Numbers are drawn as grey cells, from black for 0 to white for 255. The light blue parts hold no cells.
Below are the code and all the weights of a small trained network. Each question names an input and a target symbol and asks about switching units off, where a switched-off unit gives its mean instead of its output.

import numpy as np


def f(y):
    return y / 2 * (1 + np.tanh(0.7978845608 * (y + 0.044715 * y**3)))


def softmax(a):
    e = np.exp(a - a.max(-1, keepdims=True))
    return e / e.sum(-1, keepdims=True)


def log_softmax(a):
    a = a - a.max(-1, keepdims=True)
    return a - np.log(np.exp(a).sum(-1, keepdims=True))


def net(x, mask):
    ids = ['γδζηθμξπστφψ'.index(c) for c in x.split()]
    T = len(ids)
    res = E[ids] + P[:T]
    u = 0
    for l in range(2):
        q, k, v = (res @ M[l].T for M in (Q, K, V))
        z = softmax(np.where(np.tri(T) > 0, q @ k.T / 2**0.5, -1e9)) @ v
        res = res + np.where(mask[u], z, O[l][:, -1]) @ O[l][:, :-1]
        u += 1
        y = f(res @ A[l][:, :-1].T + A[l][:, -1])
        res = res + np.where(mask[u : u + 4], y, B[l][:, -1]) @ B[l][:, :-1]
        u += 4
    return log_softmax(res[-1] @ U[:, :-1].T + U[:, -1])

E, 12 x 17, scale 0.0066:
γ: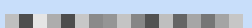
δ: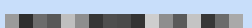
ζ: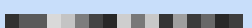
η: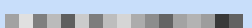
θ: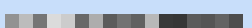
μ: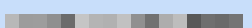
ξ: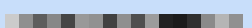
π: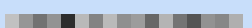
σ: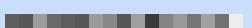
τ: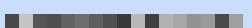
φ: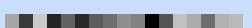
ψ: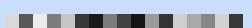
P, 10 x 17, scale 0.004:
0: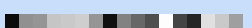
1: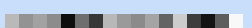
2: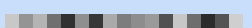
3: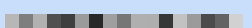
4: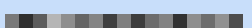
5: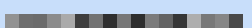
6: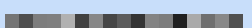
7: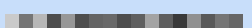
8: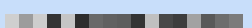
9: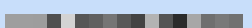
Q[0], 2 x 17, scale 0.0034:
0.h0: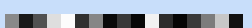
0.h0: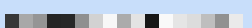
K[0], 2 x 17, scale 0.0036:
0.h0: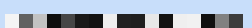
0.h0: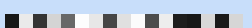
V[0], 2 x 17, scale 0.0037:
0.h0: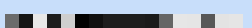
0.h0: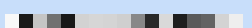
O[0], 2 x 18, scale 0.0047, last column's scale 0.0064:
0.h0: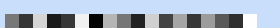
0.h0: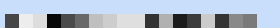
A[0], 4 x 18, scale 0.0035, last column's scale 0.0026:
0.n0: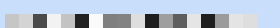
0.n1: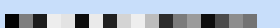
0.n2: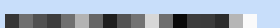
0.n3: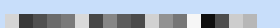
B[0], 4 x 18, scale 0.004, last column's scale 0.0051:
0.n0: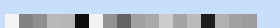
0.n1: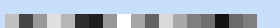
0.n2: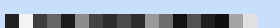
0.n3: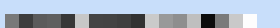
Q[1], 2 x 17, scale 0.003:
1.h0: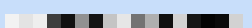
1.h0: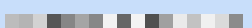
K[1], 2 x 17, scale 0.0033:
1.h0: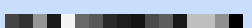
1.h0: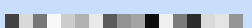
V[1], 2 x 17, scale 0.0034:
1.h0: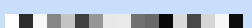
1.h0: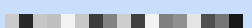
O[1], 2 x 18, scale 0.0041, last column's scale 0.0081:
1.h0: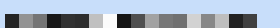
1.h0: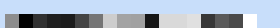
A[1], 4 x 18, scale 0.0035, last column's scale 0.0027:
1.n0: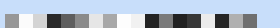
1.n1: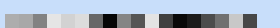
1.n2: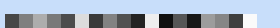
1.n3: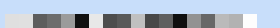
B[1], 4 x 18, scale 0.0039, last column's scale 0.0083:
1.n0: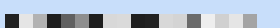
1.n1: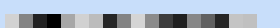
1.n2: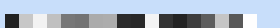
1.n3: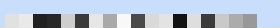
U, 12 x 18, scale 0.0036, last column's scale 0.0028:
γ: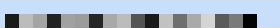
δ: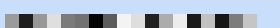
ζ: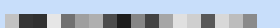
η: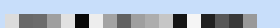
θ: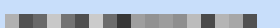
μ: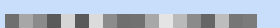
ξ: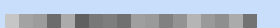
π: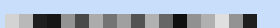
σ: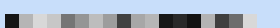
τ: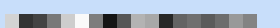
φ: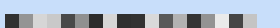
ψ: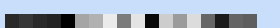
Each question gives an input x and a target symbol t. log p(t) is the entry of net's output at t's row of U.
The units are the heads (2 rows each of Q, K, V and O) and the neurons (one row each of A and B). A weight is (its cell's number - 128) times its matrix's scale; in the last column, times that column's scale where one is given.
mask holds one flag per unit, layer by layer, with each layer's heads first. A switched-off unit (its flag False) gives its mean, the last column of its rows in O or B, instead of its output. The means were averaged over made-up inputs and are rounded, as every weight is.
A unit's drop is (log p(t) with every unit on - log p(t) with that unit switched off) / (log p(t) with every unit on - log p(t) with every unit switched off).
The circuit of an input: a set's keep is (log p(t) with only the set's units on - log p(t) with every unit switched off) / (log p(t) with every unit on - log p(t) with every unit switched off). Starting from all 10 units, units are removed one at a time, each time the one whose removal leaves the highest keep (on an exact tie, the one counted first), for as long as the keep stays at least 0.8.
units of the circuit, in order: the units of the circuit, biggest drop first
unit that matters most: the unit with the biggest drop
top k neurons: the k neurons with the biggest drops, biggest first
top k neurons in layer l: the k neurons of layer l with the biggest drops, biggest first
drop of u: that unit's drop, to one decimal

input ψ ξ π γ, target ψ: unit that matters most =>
0.h0
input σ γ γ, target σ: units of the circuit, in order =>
[1.h0; 0.h0]
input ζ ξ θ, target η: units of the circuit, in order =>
[0.h0; 0.n0; 1.n3]
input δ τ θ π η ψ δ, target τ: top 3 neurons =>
[0.n3; 0.n2; 1.n1]
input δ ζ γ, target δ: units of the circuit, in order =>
[1.h0; 1.n2; 0.n2]
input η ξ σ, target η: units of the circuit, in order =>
[0.h0; 0.n0; 1.n3]
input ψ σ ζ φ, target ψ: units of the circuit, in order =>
[1.h0; 0.h0; 1.n2]
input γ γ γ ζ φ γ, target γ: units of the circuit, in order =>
[0.h0; 1.n0; 0.n3]
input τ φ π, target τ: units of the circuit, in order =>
[1.h0; 1.n1]
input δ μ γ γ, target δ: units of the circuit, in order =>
[1.h0; 0.h0; 1.n2; 0.n2]
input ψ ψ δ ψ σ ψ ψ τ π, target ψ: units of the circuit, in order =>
[1.h0; 0.h0]
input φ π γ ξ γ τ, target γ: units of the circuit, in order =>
[0.h0; 1.n0; 0.n3]
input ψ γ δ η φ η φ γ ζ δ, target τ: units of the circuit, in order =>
[1.h0; 0.n2; 0.n3; 1.n1]
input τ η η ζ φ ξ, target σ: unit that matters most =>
1.n2
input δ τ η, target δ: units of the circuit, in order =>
[1.h0; 0.n2]
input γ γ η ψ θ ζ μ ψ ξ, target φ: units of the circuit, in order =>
[0.h0; 1.n2]
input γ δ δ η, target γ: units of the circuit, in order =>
[0.h0; 1.n0]
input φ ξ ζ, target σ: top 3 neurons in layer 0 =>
[0.n3; 0.n0; 0.n2]
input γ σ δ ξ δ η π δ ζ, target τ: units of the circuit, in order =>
[1.h0; 1.n1; 0.n2]
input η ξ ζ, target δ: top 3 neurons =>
[0.n1; 1.n2; 1.n3]
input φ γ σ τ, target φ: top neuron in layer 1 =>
[1.n1]
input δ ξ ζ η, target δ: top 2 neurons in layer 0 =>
[0.n2; 0.n3]
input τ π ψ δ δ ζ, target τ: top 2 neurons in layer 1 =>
[1.n1; 1.n0]
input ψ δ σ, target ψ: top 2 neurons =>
[1.n2; 0.n2]
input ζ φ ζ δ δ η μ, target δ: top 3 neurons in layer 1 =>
[1.n2; 1.n3; 1.n1]
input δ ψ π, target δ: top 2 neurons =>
[0.n2; 1.n2]
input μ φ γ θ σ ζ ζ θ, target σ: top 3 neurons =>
[1.n2; 0.n2; 0.n3]
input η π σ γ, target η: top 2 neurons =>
[0.n0; 1.n3]
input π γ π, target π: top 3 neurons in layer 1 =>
[1.n3; 1.n0; 1.n1]
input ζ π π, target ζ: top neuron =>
[1.n2]
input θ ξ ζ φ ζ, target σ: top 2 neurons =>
[0.n2; 1.n2]
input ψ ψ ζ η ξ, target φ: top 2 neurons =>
[1.n2; 1.n1]
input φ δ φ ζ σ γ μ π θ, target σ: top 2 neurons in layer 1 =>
[1.n2; 1.n3]
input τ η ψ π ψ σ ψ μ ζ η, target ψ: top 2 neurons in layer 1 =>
[1.n2; 1.n3]
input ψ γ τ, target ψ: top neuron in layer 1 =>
[1.n2]
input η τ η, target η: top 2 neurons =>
[0.n0; 1.n3]
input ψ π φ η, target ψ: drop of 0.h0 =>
0.8
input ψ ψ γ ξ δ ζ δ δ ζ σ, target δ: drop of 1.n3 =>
0.1
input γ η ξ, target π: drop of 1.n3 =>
0.4
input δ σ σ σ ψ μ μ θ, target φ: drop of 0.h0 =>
1.0
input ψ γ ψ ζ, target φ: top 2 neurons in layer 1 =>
[1.n2; 1.n1]
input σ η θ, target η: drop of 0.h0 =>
1.5
